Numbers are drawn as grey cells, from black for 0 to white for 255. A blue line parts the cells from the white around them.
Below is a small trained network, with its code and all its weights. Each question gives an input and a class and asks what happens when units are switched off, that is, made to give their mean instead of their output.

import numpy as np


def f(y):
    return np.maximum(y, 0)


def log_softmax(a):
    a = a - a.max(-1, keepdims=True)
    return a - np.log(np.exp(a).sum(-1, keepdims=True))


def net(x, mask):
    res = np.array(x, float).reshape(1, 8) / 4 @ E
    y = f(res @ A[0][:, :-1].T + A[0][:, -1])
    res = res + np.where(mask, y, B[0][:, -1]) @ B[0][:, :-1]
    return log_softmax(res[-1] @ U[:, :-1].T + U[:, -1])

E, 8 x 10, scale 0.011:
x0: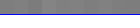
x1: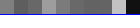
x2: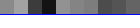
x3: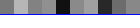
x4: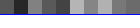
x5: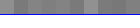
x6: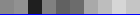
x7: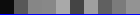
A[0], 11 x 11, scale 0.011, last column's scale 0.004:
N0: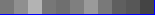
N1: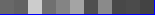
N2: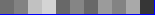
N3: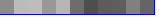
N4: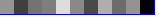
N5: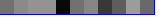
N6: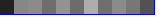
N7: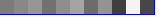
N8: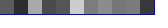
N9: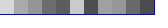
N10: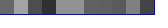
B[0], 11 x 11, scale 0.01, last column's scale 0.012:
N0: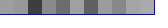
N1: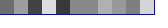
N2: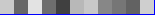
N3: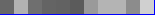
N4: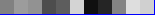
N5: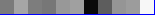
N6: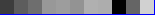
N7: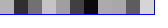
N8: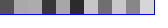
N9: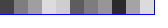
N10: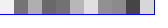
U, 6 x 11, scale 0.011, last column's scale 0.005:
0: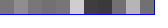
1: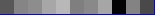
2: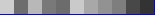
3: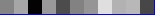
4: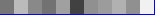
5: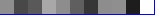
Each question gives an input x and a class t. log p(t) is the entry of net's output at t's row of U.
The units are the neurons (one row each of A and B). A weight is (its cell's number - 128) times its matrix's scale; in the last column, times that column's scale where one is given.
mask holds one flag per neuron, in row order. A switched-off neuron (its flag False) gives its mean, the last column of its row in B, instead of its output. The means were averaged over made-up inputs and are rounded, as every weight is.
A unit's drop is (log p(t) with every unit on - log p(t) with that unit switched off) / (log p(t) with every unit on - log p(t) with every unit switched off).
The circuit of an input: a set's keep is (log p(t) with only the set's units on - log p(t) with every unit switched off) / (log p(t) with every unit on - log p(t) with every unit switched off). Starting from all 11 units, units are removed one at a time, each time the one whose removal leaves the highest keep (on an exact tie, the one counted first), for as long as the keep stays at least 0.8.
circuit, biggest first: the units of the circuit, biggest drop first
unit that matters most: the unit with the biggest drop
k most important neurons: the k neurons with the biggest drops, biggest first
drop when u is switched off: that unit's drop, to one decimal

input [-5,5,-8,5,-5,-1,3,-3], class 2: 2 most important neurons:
(N2, N4)
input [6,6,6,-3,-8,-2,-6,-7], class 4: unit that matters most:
N3
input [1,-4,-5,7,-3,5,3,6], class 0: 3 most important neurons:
(N5, N9, N10)
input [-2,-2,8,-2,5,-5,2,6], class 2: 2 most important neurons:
(N10, N9)
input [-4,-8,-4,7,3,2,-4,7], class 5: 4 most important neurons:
(N7, N4, N5, N9)
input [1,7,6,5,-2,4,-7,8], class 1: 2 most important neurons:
(N6, N7)
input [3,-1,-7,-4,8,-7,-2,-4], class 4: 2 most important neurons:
(N8, N10)
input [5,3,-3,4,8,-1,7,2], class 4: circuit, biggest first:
(N8, N1)
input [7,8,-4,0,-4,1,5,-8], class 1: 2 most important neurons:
(N9, N7)
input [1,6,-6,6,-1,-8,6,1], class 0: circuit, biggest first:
(N5, N1)
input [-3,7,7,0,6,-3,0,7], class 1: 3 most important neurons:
(N6, N2, N7)
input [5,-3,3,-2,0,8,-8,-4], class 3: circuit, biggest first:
(N1, N3)
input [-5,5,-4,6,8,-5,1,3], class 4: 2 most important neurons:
(N8, N4)
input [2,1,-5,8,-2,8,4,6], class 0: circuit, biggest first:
(N5)
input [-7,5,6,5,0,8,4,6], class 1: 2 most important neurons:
(N6, N4)
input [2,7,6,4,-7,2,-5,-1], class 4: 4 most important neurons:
(N3, N2, N7, N4)
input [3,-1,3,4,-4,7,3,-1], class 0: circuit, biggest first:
(N8, N1)
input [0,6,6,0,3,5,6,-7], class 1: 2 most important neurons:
(N9, N7)
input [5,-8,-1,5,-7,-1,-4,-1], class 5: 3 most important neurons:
(N7, N8, N4)
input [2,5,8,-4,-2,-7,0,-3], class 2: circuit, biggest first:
(N10)
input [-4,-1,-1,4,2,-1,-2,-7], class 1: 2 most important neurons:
(N9, N4)
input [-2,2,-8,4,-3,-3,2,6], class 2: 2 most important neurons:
(N2, N9)
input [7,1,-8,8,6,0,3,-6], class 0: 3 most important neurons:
(N5, N10, N9)
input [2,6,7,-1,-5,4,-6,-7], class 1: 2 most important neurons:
(N9, N2)
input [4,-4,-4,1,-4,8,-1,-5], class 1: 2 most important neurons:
(N9, N10)
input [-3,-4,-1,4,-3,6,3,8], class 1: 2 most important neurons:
(N6, N4)
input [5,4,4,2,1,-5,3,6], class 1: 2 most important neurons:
(N6, N7)
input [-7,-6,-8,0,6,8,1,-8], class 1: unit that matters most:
N9
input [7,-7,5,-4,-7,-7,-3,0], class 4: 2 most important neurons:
(N3, N2)
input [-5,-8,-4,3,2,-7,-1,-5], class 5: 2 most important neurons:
(N7, N6)
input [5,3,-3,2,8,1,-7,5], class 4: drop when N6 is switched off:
-0.1
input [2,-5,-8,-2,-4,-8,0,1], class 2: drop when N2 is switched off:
1.3
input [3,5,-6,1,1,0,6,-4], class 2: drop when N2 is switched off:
0.5
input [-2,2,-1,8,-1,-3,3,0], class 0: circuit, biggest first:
(N5)
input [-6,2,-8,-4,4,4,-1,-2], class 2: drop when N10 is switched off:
0.0
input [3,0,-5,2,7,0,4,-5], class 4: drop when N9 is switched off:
0.1
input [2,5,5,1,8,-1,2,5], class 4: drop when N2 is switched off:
0.2
